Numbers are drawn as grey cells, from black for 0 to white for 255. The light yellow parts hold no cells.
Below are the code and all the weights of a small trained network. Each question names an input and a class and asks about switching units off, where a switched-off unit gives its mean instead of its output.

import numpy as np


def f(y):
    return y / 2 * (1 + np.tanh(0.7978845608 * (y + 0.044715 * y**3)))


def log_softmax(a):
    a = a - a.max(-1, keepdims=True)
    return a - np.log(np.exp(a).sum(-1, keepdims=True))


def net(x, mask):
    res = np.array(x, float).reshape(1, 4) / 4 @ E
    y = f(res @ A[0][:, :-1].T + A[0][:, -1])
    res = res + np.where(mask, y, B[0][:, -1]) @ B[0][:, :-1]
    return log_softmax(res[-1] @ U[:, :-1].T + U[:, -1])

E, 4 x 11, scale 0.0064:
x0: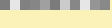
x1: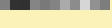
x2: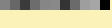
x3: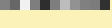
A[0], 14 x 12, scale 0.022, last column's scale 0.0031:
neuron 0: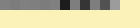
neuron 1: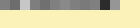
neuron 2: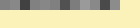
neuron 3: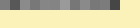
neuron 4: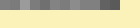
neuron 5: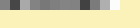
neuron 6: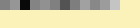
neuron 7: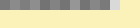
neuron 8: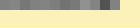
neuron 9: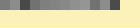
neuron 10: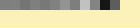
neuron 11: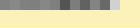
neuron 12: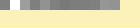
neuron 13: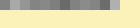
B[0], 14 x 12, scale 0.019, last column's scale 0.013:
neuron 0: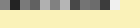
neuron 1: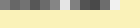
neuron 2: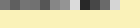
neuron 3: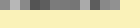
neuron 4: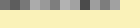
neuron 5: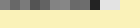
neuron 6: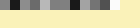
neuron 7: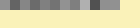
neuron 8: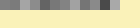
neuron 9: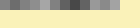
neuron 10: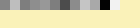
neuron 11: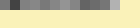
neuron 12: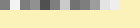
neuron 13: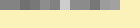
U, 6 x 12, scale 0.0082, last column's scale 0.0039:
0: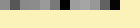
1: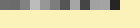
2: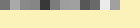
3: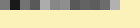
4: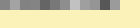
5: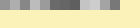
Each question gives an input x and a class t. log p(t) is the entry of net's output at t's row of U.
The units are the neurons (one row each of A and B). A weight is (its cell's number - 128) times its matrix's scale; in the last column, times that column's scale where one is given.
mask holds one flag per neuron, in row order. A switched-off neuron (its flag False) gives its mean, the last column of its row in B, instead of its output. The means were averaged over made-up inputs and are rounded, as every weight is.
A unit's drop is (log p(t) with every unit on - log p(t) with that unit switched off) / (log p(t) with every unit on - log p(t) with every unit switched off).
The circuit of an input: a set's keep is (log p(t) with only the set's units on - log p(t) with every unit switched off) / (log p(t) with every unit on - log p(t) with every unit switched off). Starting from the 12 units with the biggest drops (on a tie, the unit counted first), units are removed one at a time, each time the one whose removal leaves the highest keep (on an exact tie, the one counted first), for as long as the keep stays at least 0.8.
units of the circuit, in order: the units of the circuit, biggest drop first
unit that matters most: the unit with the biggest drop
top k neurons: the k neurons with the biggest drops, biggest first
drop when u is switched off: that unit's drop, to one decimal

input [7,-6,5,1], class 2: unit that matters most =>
neuron 12
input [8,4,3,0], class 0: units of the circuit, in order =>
(neuron 10; neuron 1)
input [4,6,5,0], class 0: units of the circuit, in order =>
(neuron 10; neuron 1)
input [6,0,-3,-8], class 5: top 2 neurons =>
(neuron 12; neuron 0)
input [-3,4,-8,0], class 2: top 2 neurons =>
(neuron 6; neuron 0)
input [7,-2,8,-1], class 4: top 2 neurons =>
(neuron 10; neuron 0)
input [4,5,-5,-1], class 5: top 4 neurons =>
(neuron 0; neuron 1; neuron 2; neuron 5)
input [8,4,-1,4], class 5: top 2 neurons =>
(neuron 2; neuron 1)
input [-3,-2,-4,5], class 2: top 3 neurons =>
(neuron 6; neuron 0; neuron 5)
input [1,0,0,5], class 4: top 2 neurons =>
(neuron 6; neuron 0)
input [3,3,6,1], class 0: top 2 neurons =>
(neuron 10; neuron 12)
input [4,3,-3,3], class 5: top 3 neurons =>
(neuron 2; neuron 5; neuron 1)
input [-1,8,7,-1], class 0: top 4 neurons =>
(neuron 10; neuron 1; neuron 0; neuron 5)
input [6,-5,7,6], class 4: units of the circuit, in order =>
(neuron 10)
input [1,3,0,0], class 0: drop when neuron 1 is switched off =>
0.3
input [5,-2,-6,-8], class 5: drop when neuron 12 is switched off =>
0.2
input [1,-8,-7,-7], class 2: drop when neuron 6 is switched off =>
0.0
